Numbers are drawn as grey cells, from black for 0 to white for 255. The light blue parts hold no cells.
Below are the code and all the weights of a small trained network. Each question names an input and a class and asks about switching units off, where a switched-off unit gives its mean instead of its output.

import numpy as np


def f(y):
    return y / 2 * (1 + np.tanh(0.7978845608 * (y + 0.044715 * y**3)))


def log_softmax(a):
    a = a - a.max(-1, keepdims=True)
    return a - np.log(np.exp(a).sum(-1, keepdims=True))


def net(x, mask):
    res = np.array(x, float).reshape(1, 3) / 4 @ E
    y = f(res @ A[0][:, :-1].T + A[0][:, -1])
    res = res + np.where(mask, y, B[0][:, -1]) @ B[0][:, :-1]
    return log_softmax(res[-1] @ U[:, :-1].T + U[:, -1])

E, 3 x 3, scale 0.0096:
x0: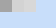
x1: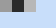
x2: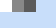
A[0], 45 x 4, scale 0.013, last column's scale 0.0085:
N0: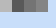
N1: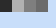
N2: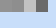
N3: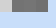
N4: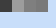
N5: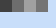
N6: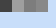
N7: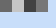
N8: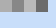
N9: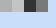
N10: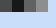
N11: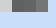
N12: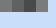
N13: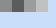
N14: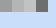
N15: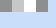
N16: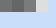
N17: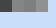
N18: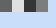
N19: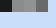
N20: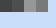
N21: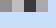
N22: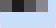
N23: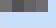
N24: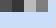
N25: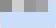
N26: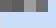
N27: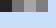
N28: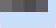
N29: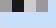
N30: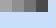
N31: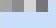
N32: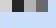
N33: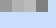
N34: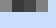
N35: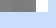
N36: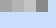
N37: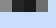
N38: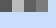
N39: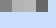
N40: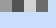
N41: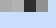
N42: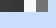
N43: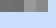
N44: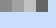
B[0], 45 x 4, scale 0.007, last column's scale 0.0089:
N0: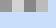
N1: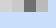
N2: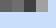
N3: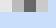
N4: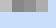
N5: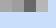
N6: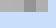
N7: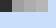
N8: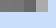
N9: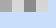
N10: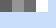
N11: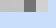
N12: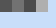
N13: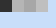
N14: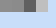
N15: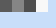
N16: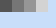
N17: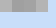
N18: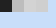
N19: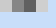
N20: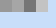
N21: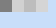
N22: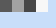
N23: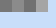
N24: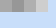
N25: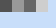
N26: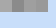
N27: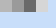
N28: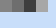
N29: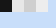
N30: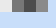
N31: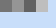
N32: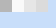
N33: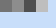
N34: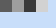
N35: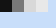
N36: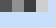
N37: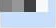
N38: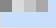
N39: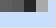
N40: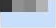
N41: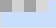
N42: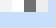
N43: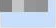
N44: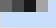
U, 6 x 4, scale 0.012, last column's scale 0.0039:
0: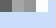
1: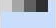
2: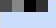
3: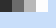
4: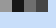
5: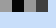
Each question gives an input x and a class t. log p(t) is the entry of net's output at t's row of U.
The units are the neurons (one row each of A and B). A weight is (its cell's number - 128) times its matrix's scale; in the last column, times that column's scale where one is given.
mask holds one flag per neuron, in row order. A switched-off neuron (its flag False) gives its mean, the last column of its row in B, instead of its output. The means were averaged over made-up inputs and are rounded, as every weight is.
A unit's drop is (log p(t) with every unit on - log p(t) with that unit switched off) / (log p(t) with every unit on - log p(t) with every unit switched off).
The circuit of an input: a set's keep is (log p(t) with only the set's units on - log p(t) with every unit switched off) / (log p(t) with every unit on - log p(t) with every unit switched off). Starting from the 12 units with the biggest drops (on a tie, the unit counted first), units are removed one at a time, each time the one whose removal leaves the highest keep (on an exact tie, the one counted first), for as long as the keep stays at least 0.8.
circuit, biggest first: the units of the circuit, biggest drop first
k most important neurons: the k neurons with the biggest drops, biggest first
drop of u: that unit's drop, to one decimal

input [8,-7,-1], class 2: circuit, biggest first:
N39, N15
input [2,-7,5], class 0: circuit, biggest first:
N18
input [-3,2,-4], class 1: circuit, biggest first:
N42, N18
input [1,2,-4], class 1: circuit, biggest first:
N42, N18
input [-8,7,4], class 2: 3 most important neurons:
N37, N34, N22
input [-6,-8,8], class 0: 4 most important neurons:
N18, N7, N42, N21
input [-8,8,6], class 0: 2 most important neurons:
N32, N29
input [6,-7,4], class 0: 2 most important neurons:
N18, N21
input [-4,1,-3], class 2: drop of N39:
-0.1
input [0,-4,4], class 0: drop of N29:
-0.1
